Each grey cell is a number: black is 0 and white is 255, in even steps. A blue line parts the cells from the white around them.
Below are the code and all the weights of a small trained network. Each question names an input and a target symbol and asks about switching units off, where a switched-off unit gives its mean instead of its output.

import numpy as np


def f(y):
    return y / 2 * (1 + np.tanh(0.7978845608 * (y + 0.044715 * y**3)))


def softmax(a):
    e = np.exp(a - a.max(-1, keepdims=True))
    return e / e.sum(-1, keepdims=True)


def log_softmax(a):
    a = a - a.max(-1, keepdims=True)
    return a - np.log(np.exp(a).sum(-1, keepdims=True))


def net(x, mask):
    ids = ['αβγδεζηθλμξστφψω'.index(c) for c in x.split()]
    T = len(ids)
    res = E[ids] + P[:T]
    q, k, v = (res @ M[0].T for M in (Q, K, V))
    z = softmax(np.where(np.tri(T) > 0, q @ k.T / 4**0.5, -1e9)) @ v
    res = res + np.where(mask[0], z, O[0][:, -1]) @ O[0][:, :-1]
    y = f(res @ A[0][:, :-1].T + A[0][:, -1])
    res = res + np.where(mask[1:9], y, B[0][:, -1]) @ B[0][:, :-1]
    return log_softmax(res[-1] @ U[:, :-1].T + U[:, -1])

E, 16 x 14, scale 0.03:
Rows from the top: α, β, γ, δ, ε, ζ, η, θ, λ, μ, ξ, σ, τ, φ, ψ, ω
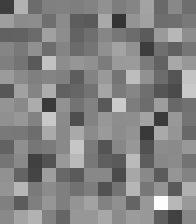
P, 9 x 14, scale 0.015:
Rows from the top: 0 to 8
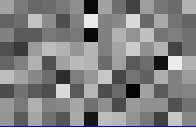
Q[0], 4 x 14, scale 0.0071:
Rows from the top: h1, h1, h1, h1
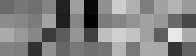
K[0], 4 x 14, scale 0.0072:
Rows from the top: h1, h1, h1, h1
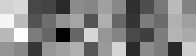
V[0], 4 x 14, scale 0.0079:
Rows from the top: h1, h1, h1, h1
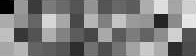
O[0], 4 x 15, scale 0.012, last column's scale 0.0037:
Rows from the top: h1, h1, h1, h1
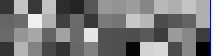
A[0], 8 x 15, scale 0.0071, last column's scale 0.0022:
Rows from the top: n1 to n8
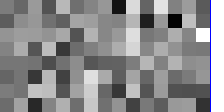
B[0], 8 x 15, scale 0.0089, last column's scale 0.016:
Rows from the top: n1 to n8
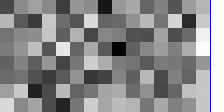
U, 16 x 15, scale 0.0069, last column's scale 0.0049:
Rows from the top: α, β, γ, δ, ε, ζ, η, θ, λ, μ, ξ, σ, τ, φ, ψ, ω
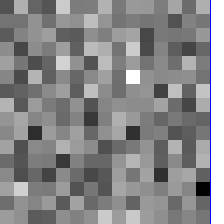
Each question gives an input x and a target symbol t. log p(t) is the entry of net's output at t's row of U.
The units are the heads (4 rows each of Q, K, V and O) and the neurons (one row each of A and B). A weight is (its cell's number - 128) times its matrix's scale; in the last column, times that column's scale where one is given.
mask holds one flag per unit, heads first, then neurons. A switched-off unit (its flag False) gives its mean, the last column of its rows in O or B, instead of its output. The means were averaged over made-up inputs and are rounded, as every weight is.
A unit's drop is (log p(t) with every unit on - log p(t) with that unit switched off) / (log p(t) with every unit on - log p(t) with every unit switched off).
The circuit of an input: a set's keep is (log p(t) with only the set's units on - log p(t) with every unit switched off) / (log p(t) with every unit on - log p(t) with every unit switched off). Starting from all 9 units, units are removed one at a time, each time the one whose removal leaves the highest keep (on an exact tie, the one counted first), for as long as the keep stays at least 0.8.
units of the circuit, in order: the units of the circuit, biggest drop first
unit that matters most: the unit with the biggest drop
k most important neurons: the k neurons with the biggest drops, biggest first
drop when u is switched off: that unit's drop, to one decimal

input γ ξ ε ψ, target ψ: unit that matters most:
n3
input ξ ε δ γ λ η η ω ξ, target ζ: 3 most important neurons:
(n4; n3; n6)
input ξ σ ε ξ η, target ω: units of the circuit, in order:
(h1; n8)
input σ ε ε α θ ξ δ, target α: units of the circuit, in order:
(h1; n4; n3; n8)
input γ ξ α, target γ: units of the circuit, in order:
(h1; n3; n8)
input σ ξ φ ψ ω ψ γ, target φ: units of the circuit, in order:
(h1; n8; n4)
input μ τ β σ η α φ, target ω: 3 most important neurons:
(n8; n4; n3)
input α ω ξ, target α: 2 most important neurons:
(n4; n3)
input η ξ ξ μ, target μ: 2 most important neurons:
(n3; n7)
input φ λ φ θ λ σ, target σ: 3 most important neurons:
(n4; n1; n2)
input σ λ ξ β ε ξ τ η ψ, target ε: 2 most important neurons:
(n2; n4)
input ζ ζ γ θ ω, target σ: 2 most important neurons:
(n4; n3)
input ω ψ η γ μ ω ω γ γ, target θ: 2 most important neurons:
(n7; n4)
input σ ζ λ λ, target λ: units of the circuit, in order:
(h1; n7; n4)
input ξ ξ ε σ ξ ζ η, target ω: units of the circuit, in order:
(n8; h1)
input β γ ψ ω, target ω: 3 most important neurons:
(n7; n3; n4)
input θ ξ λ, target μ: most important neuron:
(n4)
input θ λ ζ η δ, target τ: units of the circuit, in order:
(h1; n7)
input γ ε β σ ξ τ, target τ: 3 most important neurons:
(n6; n7; n2)
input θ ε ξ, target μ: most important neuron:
(n4)
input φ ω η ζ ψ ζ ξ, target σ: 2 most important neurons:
(n4; n3)
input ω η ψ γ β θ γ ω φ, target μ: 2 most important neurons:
(n4; n8)
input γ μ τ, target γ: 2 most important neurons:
(n3; n8)
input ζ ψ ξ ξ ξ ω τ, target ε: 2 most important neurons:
(n2; n4)
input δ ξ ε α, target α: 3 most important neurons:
(n4; n8; n1)
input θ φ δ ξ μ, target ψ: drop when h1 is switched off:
0.8
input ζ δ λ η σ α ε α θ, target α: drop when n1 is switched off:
0.1
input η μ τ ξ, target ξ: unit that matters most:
n2
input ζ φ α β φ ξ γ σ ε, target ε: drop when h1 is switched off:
0.5
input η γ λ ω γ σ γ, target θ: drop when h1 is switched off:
0.7
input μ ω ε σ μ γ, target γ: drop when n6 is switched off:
-0.1
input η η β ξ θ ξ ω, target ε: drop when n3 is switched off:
0.0
